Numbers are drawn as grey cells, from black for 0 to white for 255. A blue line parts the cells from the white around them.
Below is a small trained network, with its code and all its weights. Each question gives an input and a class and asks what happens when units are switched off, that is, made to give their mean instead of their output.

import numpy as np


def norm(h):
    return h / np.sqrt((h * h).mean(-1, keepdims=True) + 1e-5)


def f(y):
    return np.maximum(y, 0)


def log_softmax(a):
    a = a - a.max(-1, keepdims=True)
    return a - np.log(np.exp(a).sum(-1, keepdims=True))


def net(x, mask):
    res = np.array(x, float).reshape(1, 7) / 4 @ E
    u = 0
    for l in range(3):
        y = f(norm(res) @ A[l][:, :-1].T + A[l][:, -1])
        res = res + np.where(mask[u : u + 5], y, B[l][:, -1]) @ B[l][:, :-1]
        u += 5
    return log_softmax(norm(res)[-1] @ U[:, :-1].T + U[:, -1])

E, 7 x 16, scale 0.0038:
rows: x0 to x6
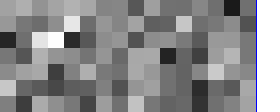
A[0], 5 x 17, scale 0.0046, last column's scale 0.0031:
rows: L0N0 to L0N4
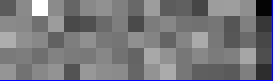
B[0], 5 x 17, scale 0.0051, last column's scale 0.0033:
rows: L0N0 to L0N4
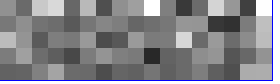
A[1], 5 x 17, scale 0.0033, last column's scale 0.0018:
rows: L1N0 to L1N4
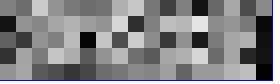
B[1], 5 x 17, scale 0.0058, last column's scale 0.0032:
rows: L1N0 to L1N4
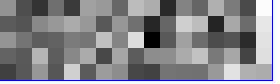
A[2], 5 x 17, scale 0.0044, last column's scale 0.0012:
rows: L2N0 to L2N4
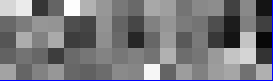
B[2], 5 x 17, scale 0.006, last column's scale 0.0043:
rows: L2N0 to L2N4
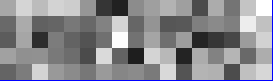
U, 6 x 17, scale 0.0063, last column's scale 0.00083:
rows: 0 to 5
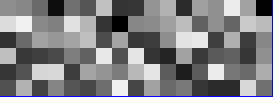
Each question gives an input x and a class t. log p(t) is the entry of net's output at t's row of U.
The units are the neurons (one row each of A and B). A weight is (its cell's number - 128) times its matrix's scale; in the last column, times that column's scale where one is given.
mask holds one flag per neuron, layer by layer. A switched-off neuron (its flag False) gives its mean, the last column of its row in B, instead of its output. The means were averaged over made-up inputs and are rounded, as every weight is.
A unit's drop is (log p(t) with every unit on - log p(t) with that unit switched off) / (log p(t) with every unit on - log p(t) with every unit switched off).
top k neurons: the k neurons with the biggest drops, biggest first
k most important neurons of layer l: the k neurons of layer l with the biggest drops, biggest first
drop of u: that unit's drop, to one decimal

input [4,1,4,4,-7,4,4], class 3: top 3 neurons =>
(L1N2, L1N0, L2N0)
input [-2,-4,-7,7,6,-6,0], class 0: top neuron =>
(L0N0)
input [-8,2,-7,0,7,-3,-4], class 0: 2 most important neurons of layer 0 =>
(L0N0, L0N1)
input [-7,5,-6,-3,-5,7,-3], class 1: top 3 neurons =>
(L2N0, L1N0, L1N1)
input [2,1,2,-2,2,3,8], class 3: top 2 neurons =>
(L1N2, L2N0)
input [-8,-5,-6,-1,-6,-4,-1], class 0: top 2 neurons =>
(L2N3, L1N4)
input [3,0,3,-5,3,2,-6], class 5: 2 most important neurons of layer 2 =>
(L2N2, L2N1)
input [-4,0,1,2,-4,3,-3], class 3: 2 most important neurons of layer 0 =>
(L0N4, L0N0)
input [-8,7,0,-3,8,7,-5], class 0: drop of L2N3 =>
0.3
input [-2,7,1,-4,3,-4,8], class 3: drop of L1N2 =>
0.1
